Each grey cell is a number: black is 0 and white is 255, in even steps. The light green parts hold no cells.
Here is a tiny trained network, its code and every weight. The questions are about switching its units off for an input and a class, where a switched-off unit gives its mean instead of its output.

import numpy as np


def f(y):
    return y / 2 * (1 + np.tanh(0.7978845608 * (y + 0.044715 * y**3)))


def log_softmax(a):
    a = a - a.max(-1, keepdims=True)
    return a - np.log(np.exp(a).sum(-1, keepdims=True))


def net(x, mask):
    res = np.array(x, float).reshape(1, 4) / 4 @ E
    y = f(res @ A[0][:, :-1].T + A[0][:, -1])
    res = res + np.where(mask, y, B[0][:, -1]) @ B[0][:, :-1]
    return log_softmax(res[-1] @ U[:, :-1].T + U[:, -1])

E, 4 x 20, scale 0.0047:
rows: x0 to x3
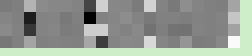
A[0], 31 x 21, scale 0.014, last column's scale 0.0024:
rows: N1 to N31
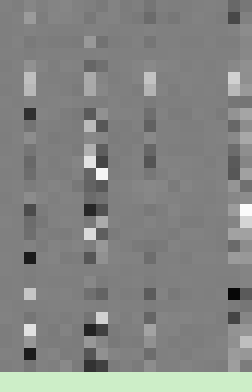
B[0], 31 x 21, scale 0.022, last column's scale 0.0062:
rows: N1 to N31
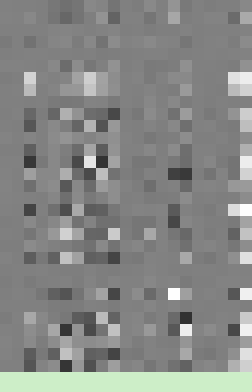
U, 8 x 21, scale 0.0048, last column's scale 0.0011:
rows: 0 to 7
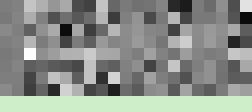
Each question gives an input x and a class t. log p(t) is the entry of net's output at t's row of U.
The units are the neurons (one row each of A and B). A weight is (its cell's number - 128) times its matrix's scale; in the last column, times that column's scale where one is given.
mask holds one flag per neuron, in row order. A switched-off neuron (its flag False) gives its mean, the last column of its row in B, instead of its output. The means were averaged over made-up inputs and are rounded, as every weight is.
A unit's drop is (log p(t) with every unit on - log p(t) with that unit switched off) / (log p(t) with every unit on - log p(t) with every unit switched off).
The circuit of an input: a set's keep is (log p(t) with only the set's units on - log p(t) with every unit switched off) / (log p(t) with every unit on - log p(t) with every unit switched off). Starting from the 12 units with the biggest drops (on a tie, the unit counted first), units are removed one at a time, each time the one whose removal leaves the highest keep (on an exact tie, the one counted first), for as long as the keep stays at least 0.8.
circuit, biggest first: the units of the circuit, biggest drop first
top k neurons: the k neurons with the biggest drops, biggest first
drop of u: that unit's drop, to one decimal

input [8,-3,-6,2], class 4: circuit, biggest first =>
N7
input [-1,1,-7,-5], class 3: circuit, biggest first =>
N25; N28
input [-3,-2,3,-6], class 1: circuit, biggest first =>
N27; N25
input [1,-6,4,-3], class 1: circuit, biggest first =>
N27; N18
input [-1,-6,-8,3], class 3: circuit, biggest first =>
N28; N25
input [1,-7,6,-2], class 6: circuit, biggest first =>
N14; N20
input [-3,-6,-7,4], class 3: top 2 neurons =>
N28; N25
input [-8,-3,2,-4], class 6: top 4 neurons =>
N14; N20; N11; N13
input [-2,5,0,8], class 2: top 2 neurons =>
N31; N18
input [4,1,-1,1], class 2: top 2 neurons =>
N28; N25
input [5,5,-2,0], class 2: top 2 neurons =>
N28; N31
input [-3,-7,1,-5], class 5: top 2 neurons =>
N25; N14
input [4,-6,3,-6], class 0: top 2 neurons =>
N15; N27
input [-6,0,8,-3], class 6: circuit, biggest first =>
N14
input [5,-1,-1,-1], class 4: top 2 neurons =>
N25; N31
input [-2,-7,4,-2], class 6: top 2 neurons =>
N20; N14
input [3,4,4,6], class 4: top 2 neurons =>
N7; N8
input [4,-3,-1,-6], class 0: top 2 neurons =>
N15; N27
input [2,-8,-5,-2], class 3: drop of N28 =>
0.2
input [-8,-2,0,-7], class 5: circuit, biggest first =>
N25
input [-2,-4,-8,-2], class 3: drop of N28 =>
0.4
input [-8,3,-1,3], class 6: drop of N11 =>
0.1
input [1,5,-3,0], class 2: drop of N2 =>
0.0
